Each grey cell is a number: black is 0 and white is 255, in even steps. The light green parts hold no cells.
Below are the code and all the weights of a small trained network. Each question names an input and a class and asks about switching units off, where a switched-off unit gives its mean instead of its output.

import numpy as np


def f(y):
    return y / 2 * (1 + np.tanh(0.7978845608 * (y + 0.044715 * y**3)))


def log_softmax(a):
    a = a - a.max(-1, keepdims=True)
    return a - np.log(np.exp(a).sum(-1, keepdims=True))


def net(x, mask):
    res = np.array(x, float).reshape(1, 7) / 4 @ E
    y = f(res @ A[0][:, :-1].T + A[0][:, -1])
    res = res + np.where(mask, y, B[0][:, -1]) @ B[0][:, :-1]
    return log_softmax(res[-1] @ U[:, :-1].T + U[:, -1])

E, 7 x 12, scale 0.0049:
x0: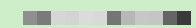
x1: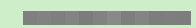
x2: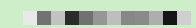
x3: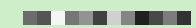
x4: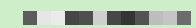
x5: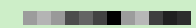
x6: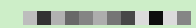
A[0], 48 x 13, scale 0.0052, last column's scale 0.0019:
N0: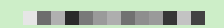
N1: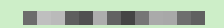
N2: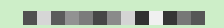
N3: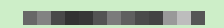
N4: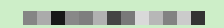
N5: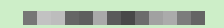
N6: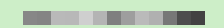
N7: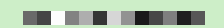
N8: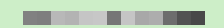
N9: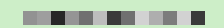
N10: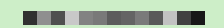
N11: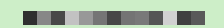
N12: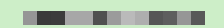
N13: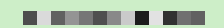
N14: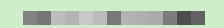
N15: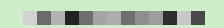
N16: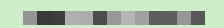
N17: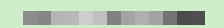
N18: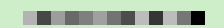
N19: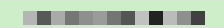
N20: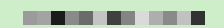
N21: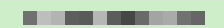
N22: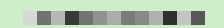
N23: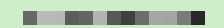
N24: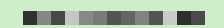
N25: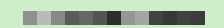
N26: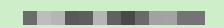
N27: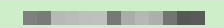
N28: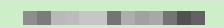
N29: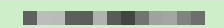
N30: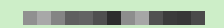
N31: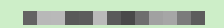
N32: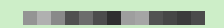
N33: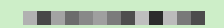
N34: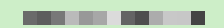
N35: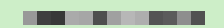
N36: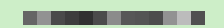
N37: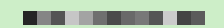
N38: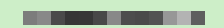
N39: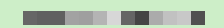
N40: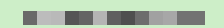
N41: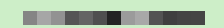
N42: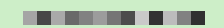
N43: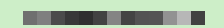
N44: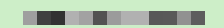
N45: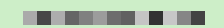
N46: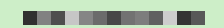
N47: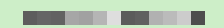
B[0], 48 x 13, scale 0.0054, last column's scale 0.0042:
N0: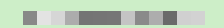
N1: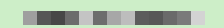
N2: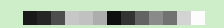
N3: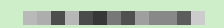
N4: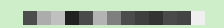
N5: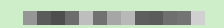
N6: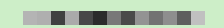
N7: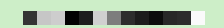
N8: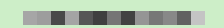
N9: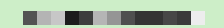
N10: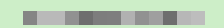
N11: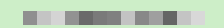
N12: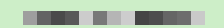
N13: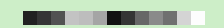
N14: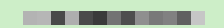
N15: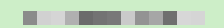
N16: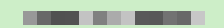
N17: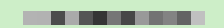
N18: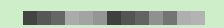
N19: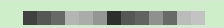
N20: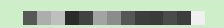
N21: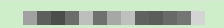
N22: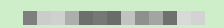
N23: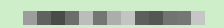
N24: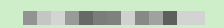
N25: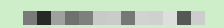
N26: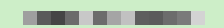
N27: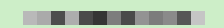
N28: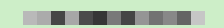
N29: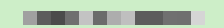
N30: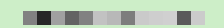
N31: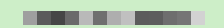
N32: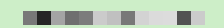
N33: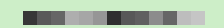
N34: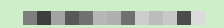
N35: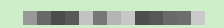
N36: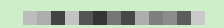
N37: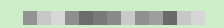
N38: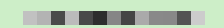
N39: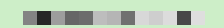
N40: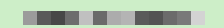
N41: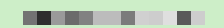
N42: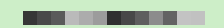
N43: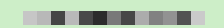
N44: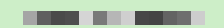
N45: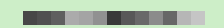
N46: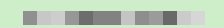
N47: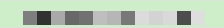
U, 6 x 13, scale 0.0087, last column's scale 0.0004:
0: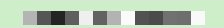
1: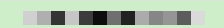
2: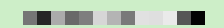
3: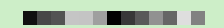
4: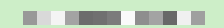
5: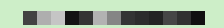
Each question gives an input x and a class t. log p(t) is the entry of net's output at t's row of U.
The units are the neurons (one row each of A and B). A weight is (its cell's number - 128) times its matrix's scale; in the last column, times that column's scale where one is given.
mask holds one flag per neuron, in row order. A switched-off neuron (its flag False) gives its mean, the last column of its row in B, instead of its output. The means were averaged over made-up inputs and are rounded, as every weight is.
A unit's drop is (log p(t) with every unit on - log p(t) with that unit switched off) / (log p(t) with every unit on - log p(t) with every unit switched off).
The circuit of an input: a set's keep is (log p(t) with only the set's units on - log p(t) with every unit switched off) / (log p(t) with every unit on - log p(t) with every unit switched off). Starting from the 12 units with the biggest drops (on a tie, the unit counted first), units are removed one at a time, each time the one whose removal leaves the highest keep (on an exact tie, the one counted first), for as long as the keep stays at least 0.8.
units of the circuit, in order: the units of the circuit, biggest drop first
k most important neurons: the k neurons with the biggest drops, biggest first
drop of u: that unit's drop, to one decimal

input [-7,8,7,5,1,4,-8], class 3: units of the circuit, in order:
N13
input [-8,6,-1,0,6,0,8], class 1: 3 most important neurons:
N43, N38, N3
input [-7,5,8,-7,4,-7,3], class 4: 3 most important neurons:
N15, N0, N22
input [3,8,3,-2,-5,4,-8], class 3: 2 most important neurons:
N2, N13
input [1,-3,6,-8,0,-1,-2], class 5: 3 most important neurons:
N9, N4, N20
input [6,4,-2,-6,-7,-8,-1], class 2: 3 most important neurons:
N47, N39, N34
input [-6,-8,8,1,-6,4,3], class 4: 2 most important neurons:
N0, N15
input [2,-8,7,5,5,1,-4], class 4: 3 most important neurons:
N22, N15, N0
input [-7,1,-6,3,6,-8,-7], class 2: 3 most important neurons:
N39, N47, N34
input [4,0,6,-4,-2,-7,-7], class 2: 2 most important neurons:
N47, N39
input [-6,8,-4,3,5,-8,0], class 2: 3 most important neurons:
N39, N47, N34
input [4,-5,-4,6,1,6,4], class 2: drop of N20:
0.3
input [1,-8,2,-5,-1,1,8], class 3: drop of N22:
0.0
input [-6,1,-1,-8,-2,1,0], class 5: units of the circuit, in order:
N9
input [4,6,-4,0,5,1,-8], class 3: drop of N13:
0.3
